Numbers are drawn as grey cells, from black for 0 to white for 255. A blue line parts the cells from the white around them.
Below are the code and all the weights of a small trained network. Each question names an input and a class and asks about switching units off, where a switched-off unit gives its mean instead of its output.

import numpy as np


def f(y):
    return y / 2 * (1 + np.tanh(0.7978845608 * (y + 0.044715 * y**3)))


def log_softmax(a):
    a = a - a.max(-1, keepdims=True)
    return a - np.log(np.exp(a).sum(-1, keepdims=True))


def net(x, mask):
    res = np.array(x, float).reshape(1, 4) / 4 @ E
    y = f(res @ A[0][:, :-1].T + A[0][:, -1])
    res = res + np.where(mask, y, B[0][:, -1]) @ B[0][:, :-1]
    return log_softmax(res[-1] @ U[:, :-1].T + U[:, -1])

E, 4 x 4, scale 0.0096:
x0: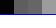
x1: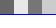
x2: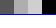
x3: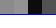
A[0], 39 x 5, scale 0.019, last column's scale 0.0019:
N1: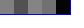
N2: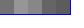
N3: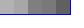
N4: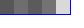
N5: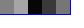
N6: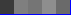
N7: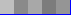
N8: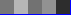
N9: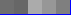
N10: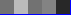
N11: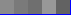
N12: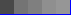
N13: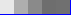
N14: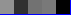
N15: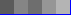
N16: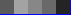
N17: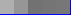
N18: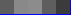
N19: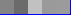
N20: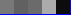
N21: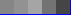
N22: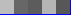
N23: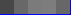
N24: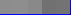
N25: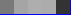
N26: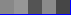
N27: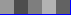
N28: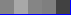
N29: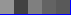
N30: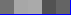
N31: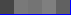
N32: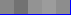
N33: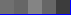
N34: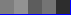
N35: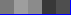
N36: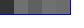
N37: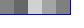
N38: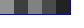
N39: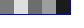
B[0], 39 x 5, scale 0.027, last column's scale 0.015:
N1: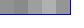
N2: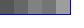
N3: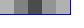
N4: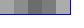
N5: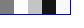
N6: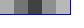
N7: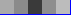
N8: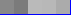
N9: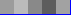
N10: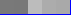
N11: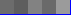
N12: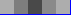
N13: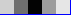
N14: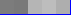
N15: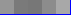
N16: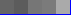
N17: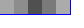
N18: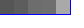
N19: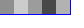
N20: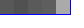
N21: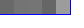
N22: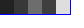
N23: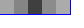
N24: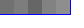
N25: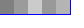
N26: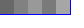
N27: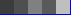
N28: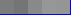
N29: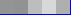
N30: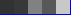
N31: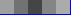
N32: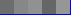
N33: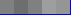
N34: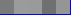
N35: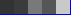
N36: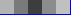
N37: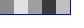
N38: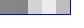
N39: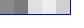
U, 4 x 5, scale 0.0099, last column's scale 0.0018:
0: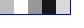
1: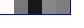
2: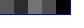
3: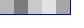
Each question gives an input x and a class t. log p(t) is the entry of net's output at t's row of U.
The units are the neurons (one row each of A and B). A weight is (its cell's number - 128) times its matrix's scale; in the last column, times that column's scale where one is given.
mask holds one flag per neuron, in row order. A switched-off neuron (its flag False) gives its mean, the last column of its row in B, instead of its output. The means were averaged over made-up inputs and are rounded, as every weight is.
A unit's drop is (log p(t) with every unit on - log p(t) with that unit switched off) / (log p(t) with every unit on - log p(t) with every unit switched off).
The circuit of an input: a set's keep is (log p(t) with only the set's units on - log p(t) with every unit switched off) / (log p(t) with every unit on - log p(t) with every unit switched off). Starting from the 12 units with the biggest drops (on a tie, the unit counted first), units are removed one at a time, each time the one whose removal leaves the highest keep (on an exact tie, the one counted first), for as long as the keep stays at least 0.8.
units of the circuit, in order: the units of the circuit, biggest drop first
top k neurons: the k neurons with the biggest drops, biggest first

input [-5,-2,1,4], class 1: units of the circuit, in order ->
N13
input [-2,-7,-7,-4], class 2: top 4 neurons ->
N22, N27, N39, N20
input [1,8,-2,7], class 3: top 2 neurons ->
N39, N8
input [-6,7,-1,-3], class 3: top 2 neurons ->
N39, N25
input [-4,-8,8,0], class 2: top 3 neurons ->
N35, N30, N39
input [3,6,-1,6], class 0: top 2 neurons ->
N5, N38
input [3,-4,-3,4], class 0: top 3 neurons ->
N5, N39, N13
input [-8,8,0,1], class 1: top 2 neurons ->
N13, N3
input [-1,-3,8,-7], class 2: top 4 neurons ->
N30, N5, N35, N18
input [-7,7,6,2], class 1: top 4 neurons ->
N13, N3, N7, N38
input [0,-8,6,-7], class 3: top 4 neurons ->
N38, N5, N29, N1
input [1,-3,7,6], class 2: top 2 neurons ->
N35, N30
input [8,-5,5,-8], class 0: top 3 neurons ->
N37, N19, N13
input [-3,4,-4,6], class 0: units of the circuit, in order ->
N5
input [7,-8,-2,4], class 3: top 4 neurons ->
N38, N14, N29, N13
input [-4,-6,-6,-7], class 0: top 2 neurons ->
N37, N19
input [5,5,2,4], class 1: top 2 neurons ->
N36, N6
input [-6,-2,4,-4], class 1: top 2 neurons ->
N5, N13
